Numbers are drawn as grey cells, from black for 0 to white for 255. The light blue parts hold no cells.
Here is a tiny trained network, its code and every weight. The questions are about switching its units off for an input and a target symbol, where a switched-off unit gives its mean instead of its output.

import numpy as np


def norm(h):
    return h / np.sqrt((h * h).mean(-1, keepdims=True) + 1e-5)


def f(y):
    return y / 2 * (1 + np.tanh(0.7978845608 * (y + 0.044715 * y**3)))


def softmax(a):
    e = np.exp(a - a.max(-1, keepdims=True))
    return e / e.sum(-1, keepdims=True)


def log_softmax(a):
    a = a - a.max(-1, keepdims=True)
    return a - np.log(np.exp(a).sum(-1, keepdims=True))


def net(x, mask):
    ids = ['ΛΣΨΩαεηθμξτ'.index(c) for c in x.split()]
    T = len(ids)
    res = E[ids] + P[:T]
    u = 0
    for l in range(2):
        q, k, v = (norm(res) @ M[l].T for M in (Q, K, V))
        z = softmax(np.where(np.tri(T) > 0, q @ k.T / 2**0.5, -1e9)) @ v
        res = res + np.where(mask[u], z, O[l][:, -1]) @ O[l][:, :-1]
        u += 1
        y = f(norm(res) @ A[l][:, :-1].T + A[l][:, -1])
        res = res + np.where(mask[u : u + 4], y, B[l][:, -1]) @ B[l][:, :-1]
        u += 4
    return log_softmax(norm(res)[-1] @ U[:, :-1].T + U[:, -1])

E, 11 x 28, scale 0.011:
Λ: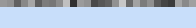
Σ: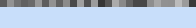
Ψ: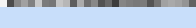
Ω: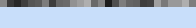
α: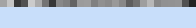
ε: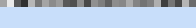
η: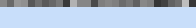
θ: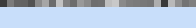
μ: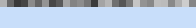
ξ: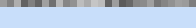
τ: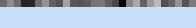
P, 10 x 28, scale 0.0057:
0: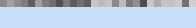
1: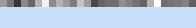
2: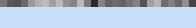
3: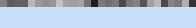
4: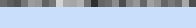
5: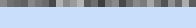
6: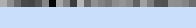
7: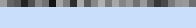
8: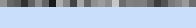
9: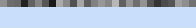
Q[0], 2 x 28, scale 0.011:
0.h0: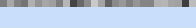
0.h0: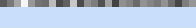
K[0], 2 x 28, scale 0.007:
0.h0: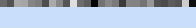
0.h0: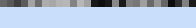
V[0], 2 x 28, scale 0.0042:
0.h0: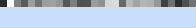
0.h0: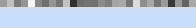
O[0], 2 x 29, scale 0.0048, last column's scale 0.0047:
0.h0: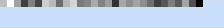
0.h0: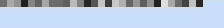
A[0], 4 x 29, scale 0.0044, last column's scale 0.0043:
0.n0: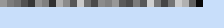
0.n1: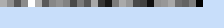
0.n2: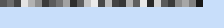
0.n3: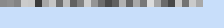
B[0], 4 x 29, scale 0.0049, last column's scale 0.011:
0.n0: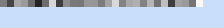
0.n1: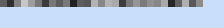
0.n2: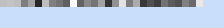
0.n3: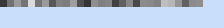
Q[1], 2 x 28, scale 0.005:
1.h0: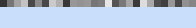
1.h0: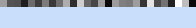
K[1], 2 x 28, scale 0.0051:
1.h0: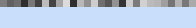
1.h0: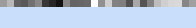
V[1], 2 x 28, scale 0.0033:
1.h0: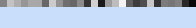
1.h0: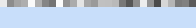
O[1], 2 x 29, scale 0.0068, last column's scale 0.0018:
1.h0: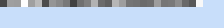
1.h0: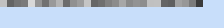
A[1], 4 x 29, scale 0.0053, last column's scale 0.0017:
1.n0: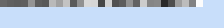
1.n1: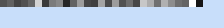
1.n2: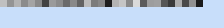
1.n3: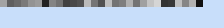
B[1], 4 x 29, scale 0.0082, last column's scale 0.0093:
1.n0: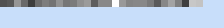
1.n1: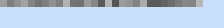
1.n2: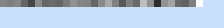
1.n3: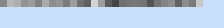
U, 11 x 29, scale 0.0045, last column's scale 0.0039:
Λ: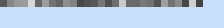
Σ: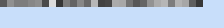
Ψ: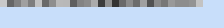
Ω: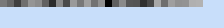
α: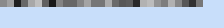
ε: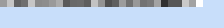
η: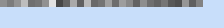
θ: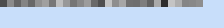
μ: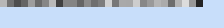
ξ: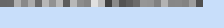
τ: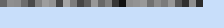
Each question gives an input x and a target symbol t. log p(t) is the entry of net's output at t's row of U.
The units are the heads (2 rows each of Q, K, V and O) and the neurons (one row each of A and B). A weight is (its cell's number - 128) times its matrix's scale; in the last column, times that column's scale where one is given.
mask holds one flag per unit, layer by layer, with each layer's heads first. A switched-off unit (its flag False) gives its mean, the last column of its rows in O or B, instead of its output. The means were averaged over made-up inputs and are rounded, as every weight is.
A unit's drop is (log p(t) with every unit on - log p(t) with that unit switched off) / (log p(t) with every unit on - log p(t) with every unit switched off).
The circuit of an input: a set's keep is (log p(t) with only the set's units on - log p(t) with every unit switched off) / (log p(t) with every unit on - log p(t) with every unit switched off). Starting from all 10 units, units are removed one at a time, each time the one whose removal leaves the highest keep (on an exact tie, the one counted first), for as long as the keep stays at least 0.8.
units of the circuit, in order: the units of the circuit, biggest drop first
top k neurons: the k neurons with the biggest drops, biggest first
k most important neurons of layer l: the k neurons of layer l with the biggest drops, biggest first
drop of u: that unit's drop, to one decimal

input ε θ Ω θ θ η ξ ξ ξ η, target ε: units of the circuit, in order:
(0.h0, 0.n0, 1.n2)
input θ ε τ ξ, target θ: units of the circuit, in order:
(0.n2, 1.n0, 0.h0)
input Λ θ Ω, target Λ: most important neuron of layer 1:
(1.n1)
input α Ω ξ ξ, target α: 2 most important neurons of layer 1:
(1.n2, 1.n3)
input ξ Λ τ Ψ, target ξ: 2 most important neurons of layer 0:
(0.n2, 0.n1)
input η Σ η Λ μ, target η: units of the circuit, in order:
(0.h0, 0.n2)
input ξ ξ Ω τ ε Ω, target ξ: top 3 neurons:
(1.n3, 0.n2, 0.n0)
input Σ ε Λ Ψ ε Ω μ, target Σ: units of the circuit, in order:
(1.h0, 1.n2)
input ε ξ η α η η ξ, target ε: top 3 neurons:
(0.n0, 1.n0, 1.n2)
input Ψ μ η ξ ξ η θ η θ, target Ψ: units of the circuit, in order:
(0.h0, 1.n1, 0.n2, 1.n0)
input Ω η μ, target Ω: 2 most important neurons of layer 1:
(1.n2, 1.n1)
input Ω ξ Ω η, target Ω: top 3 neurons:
(0.n2, 1.n2, 1.n1)
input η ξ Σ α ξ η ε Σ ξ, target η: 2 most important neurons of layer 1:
(1.n2, 1.n3)
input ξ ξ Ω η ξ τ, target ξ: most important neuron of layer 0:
(0.n2)
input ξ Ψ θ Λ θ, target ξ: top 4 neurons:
(1.n3, 0.n2, 1.n1, 0.n0)
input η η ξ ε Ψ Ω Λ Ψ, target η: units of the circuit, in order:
(0.n2, 0.h0)
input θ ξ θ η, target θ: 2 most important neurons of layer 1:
(1.n0, 1.n2)
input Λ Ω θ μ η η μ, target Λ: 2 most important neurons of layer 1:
(1.n1, 1.n2)
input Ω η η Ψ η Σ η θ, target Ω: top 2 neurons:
(0.n2, 1.n2)
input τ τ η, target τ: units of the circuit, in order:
(1.h0)
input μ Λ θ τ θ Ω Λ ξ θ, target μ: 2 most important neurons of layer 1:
(1.n2, 1.n0)
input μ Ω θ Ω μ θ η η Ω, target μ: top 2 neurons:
(0.n2, 1.n1)
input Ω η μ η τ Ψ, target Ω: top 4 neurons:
(0.n2, 1.n1, 1.n2, 0.n0)
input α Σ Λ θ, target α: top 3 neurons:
(1.n2, 0.n2, 1.n0)
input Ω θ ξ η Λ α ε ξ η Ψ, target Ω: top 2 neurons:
(0.n2, 1.n1)
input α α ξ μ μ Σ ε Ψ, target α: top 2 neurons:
(1.n2, 0.n2)
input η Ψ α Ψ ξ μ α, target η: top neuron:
(0.n2)
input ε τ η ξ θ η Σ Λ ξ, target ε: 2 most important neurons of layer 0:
(0.n0, 0.n2)
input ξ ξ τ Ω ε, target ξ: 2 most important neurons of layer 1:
(1.n3, 1.n0)
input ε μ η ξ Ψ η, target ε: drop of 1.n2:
0.3
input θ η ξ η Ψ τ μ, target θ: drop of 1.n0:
0.8
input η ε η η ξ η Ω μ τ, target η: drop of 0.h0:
0.9
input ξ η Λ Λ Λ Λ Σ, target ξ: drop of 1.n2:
0.0
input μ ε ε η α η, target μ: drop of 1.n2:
0.2
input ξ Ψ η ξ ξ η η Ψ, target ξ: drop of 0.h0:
0.2
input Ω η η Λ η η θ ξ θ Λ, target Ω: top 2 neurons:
(0.n2, 1.n1)
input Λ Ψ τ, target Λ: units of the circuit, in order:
(0.h0)
